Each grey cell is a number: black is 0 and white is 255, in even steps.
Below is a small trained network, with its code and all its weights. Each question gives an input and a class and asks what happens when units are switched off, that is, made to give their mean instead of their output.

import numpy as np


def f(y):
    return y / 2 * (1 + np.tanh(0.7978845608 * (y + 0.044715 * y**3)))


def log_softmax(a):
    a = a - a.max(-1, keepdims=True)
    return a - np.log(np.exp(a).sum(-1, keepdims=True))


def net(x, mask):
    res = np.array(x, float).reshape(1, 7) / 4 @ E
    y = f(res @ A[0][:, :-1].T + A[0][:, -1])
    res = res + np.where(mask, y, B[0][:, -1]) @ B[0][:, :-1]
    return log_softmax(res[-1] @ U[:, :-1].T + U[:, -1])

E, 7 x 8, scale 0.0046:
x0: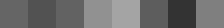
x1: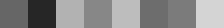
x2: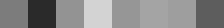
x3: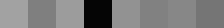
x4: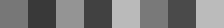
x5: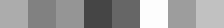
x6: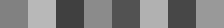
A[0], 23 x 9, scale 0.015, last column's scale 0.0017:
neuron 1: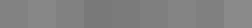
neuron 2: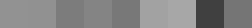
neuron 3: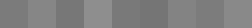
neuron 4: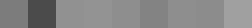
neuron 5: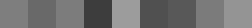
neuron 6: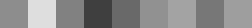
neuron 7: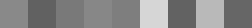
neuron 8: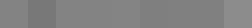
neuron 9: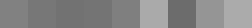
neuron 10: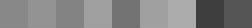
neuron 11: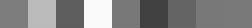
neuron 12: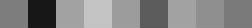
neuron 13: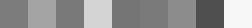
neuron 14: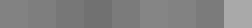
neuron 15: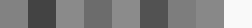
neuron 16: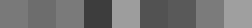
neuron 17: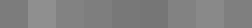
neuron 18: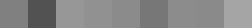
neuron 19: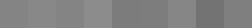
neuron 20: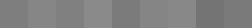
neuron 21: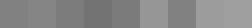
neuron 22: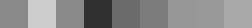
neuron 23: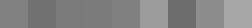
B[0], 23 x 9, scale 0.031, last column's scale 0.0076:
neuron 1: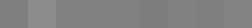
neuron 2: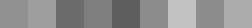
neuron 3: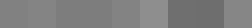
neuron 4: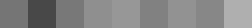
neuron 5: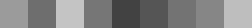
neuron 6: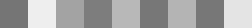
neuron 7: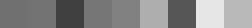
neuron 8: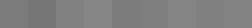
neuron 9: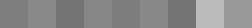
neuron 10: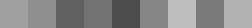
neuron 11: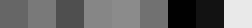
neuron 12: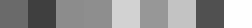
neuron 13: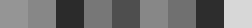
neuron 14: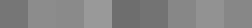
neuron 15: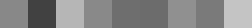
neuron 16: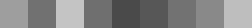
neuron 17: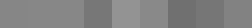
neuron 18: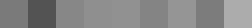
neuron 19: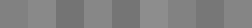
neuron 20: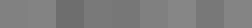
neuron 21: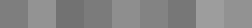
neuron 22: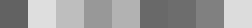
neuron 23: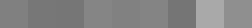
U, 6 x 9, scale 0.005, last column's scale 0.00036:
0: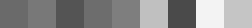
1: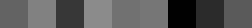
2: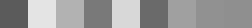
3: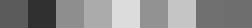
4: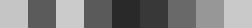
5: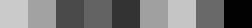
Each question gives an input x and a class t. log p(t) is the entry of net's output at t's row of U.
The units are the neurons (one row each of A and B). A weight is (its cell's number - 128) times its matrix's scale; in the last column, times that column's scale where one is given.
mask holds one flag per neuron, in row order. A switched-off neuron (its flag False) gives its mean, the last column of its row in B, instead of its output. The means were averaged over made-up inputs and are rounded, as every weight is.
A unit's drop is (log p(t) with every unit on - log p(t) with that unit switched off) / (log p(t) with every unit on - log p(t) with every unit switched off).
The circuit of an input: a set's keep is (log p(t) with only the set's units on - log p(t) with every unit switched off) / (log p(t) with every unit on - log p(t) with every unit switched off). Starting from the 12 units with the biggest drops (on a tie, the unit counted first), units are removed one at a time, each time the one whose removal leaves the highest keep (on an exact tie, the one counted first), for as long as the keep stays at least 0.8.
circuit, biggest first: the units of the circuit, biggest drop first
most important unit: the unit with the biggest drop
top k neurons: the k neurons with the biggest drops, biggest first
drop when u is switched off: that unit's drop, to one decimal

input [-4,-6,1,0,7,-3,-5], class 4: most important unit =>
neuron 12
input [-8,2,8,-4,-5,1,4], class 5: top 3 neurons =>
[neuron 10; neuron 2; neuron 22]
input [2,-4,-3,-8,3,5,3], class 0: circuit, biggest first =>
[neuron 7; neuron 9]
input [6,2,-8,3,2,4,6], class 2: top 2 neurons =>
[neuron 22; neuron 6]
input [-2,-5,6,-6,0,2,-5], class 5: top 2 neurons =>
[neuron 10; neuron 2]
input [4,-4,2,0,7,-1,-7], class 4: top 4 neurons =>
[neuron 5; neuron 16; neuron 6; neuron 15]
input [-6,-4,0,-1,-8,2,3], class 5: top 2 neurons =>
[neuron 13; neuron 10]
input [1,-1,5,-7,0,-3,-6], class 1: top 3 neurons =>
[neuron 11; neuron 13; neuron 6]
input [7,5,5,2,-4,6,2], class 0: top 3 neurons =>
[neuron 7; neuron 6; neuron 9]
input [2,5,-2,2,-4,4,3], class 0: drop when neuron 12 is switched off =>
0.2
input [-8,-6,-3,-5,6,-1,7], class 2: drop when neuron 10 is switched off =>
0.0
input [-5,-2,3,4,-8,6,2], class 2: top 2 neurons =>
[neuron 6; neuron 22]
